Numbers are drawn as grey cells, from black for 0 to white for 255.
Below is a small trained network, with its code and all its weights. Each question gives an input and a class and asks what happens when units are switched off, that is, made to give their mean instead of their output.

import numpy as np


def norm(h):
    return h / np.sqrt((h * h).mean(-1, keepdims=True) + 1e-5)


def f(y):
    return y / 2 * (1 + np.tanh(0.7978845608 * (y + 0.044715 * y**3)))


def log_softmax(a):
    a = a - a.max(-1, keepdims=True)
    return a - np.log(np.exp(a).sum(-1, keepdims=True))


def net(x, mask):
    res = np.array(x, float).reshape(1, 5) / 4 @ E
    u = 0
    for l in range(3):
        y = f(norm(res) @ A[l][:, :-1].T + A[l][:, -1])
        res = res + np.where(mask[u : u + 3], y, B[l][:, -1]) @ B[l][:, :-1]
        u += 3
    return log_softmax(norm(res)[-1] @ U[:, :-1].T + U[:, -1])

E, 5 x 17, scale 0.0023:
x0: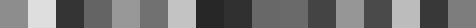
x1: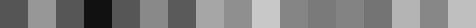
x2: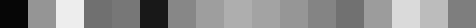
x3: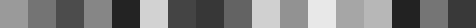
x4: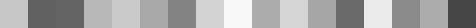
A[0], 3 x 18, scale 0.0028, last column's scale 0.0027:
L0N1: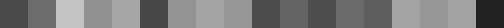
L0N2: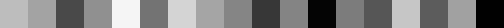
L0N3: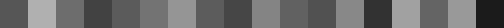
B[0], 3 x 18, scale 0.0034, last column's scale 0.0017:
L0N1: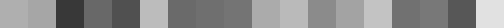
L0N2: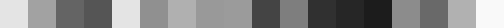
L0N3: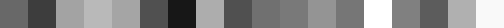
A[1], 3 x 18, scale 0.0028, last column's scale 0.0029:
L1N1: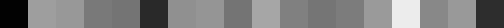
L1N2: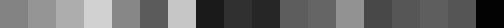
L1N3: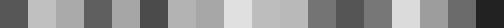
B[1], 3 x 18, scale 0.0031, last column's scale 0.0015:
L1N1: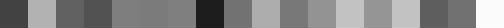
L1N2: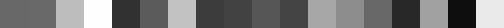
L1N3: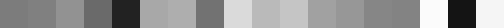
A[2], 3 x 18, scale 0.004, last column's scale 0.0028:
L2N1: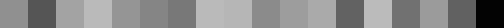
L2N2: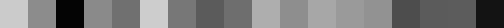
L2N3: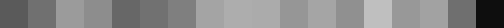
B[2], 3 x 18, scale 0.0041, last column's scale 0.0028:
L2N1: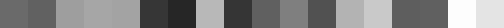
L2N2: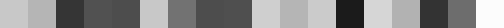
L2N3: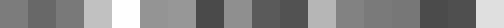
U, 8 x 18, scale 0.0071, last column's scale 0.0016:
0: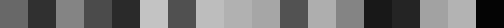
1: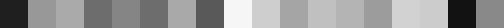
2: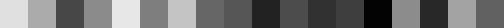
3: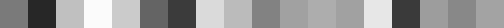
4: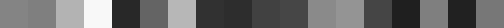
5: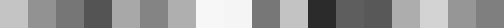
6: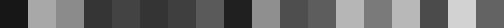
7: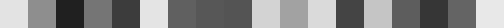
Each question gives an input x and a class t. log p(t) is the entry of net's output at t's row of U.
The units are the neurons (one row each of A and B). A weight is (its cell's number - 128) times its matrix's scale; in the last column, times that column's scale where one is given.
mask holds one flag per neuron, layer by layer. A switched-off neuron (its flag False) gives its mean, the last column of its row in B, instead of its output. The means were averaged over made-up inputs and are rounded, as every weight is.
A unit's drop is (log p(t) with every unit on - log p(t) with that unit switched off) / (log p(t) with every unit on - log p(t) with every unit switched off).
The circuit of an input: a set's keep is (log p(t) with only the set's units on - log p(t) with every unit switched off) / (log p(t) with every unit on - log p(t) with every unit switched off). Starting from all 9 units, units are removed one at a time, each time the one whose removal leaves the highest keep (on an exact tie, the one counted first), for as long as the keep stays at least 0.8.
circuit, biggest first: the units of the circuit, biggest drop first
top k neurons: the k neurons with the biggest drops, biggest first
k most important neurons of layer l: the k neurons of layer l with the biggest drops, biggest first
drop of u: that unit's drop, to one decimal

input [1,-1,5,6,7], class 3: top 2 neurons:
(L2N1, L0N1)
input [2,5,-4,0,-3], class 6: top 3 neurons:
(L0N3, L0N1, L2N2)
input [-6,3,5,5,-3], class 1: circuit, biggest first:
(L0N3, L2N1, L2N3)
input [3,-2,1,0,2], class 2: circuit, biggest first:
(L0N2)
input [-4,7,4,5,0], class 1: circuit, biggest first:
(L0N3, L2N2, L2N3)
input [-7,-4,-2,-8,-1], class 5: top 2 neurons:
(L0N2, L0N3)
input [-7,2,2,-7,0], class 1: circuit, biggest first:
(L1N3, L1N1)
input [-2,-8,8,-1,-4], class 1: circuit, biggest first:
(L1N1, L2N1)
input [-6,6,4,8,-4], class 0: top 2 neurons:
(L2N2, L0N1)
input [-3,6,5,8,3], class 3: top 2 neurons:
(L0N1, L2N1)
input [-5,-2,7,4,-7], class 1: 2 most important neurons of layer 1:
(L1N1, L1N2)
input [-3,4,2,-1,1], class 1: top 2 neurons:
(L0N3, L1N1)
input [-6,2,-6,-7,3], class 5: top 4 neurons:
(L0N2, L0N3, L2N3, L1N2)
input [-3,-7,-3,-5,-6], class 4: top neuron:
(L1N2)
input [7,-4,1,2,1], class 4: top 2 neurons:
(L1N2, L0N1)
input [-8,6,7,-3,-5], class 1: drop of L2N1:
0.1
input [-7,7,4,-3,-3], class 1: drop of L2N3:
0.0
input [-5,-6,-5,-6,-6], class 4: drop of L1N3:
-0.1
